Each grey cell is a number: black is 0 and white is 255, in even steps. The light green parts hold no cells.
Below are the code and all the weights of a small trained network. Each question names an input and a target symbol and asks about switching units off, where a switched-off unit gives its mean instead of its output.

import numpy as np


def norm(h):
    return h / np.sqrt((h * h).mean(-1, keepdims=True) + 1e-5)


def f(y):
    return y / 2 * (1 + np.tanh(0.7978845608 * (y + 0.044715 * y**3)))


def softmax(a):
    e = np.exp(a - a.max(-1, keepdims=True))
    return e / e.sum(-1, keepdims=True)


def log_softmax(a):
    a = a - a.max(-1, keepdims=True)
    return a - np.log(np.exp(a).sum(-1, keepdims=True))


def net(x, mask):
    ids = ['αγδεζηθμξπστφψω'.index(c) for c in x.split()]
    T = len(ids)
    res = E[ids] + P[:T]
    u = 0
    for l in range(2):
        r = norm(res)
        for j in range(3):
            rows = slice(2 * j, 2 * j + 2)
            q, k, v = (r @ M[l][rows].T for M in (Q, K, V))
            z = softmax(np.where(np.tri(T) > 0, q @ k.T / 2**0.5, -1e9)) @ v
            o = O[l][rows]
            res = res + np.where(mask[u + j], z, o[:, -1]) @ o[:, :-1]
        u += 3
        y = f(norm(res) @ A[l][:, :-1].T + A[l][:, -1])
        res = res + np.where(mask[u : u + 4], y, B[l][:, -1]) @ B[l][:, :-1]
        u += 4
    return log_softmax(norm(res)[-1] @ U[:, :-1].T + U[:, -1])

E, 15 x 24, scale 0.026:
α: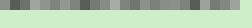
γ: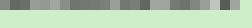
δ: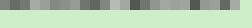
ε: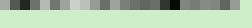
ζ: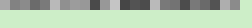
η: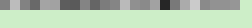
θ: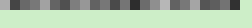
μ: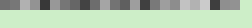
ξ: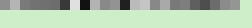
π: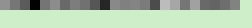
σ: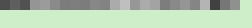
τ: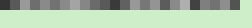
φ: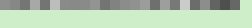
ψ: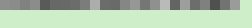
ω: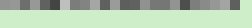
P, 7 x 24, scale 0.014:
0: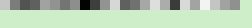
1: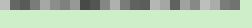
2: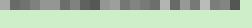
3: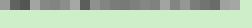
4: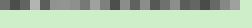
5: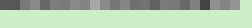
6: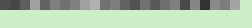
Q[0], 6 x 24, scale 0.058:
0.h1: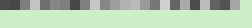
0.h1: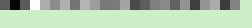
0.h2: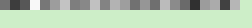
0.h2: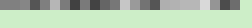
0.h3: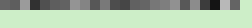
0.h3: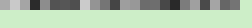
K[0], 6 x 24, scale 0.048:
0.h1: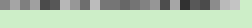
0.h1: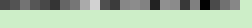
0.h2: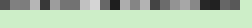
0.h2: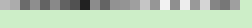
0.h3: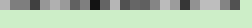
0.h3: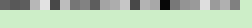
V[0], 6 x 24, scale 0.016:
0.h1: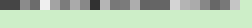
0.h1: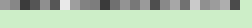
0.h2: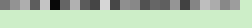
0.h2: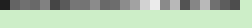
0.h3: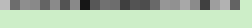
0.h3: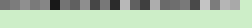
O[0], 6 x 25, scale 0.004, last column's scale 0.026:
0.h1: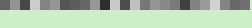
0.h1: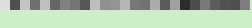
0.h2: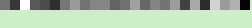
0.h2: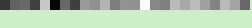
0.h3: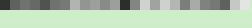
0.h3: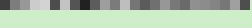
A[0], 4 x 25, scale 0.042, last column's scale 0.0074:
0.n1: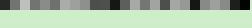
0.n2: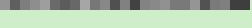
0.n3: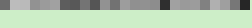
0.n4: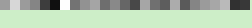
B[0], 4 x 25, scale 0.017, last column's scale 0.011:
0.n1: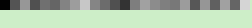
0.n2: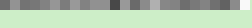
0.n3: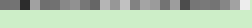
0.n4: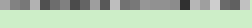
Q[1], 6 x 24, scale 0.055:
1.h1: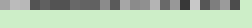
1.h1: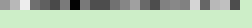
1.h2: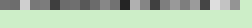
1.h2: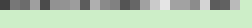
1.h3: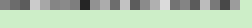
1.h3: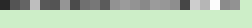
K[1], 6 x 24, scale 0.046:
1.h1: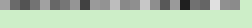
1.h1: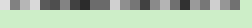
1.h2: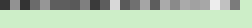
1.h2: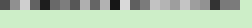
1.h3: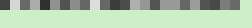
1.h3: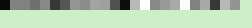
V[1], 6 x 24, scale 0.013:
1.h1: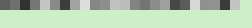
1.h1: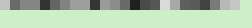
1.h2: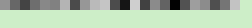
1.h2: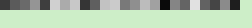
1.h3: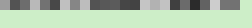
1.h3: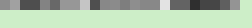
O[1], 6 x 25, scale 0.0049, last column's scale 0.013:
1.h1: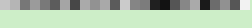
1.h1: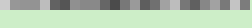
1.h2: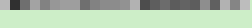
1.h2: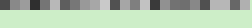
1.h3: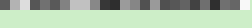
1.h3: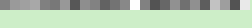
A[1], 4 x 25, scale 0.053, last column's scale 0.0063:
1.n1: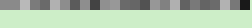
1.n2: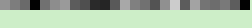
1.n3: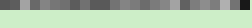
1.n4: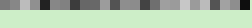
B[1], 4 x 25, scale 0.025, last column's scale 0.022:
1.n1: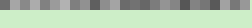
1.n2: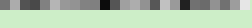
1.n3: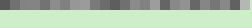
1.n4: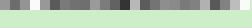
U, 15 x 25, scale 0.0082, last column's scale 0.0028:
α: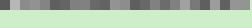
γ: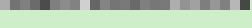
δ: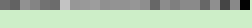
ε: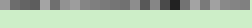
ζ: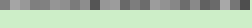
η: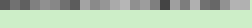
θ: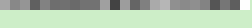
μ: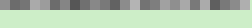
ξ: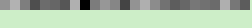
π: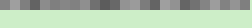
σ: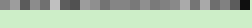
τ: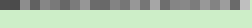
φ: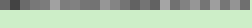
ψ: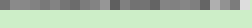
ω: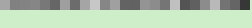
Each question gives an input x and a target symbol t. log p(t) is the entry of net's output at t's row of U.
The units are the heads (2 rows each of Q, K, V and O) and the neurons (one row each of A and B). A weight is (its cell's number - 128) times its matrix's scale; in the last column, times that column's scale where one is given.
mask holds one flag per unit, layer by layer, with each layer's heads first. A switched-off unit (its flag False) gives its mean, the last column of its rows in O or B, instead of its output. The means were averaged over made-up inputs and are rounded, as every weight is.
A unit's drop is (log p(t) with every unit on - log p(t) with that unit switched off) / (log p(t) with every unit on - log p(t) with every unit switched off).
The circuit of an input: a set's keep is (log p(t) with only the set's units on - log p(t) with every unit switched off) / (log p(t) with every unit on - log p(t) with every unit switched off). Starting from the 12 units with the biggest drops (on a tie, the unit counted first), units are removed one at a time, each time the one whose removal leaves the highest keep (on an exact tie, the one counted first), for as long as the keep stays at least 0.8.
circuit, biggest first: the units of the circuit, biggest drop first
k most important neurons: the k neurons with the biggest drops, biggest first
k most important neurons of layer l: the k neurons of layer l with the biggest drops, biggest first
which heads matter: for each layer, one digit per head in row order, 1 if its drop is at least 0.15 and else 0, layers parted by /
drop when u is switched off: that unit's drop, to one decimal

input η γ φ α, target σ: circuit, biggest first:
(1.n4, 1.n2, 0.h2)
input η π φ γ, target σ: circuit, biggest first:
(1.n4, 0.h2, 1.n2)
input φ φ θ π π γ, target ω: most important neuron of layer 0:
(0.n3)
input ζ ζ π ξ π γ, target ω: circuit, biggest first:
(0.h1, 1.n2, 1.n4)
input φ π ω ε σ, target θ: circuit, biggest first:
(0.h1, 1.n4, 1.n2)
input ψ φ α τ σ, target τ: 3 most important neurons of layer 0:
(0.n3, 0.n2, 0.n1)
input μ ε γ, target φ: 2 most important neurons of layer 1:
(1.n4, 1.n2)
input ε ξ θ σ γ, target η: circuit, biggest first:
(0.h2, 1.n4, 1.n2)
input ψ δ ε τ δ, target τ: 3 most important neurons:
(1.n3, 1.n4, 1.n2)
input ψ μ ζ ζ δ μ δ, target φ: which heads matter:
000 / 001
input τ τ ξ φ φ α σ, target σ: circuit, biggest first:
(0.h2, 1.n4, 1.n2)
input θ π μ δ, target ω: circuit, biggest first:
(0.h1, 1.n4, 1.n2)
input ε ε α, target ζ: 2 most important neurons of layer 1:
(1.n1, 1.n4)
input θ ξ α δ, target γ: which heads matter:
001 / 000
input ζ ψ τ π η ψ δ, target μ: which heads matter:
100 / 000
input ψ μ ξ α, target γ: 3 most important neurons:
(1.n4, 1.n2, 0.n1)
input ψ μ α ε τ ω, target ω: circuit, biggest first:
(0.n4)
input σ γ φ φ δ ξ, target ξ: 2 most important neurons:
(1.n2, 1.n4)
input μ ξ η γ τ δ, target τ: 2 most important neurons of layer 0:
(0.n3, 0.n2)
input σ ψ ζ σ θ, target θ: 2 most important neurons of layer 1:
(1.n2, 1.n4)
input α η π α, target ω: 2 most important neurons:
(1.n2, 1.n4)
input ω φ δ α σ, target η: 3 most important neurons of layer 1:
(1.n4, 1.n2, 1.n3)
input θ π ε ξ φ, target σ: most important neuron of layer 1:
(1.n4)
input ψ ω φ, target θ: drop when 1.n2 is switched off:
0.1
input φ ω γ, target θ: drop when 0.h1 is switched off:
0.6
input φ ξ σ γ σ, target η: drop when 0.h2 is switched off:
0.2
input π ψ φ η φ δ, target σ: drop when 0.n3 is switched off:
0.0
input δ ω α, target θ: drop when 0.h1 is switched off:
0.2
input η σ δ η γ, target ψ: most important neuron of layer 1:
(1.n2)
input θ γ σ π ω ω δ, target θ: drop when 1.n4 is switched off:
0.1
